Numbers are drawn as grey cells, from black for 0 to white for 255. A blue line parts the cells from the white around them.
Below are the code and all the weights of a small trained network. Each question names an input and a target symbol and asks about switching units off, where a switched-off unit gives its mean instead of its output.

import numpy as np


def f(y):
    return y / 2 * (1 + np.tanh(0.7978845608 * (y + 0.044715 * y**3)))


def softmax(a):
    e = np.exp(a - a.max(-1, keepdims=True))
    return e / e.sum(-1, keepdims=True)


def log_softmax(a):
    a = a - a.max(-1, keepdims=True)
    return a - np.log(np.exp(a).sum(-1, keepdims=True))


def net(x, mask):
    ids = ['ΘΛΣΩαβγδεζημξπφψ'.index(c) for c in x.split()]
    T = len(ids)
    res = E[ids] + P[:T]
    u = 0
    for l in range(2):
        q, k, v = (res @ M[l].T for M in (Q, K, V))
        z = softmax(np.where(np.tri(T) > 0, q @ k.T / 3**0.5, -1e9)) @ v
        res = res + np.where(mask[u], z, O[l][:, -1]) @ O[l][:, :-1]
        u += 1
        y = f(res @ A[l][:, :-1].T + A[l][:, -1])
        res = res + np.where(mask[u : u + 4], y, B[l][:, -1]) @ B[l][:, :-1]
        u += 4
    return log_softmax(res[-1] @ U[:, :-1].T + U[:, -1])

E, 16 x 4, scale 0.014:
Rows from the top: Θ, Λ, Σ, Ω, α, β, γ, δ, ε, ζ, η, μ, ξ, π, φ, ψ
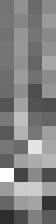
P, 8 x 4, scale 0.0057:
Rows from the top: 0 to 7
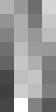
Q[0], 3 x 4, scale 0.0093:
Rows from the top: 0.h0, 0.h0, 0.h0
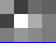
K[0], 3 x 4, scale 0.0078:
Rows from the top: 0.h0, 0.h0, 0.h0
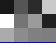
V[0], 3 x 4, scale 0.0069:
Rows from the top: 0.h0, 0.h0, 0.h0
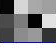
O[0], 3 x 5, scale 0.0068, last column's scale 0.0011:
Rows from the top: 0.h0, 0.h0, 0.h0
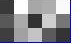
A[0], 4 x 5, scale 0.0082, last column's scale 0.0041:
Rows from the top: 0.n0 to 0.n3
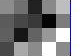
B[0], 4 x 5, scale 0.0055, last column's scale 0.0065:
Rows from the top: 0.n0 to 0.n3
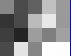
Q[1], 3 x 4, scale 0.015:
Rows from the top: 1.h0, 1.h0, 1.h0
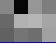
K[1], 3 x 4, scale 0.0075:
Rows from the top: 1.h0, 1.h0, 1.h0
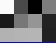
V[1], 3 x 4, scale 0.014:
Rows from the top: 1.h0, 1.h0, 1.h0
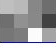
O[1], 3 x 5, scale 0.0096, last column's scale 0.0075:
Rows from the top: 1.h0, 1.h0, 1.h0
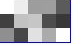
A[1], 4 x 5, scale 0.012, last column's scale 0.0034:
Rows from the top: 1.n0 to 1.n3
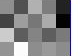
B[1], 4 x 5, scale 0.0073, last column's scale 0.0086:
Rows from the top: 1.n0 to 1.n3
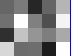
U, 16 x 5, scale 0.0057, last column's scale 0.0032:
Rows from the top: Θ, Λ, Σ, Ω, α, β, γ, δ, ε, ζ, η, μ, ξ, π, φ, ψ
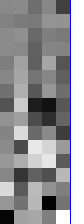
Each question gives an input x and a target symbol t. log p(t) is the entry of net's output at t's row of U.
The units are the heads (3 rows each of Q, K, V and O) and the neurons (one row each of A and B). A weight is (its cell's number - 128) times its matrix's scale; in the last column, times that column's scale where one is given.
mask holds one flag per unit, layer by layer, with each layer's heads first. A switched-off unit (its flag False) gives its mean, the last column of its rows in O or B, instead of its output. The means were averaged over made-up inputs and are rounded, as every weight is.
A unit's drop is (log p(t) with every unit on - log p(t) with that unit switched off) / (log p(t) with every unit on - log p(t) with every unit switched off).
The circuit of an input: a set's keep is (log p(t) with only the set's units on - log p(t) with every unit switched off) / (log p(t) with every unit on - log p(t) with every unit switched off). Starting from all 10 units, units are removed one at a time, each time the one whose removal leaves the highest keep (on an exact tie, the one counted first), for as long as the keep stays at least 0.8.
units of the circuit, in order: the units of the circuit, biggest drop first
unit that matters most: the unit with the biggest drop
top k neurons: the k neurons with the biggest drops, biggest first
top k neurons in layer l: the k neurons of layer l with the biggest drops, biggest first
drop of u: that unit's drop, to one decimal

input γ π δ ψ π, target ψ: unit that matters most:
1.h0
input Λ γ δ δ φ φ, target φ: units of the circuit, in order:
[1.h0, 0.h0, 1.n3, 0.n2]
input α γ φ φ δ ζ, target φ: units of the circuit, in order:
[1.n3, 1.h0, 0.h0, 0.n2]
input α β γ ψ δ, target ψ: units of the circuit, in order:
[1.h0, 1.n3]
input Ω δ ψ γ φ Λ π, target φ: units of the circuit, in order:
[1.n3, 0.h0, 1.h0]
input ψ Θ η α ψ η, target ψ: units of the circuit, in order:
[1.h0, 1.n3, 0.n3]
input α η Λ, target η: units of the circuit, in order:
[1.h0, 1.n1]
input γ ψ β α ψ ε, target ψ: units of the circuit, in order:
[1.h0, 1.n3]
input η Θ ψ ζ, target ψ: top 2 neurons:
[0.n2, 1.n3]
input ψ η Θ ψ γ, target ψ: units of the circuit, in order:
[1.h0, 0.h0, 1.n3]
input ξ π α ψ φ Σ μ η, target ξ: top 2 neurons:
[0.n2, 0.n1]
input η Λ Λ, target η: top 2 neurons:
[1.n1, 1.n3]
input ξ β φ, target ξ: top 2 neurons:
[0.n1, 0.n2]
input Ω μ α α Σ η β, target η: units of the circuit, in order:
[1.h0]
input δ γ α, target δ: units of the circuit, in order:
[1.h0, 0.h0, 1.n3, 1.n1]
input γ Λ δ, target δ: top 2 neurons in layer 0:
[0.n1, 0.n2]
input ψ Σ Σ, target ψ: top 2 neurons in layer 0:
[0.n2, 0.n3]
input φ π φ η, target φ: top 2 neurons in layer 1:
[1.n3, 1.n0]
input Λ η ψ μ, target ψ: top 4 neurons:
[0.n2, 1.n1, 1.n3, 0.n3]
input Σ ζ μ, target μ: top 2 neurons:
[0.n3, 1.n1]
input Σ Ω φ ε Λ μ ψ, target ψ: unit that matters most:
0.h0
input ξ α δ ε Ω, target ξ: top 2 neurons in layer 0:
[0.n2, 0.n1]
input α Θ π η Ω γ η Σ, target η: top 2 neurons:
[1.n1, 0.n3]
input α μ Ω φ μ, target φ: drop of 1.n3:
1.2
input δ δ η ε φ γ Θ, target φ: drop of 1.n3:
0.8
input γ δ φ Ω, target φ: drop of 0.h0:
0.3
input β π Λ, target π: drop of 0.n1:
0.1
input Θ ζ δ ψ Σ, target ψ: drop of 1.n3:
0.2
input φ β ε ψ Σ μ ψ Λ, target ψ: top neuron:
[1.n3]
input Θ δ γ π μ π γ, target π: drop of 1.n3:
0.5
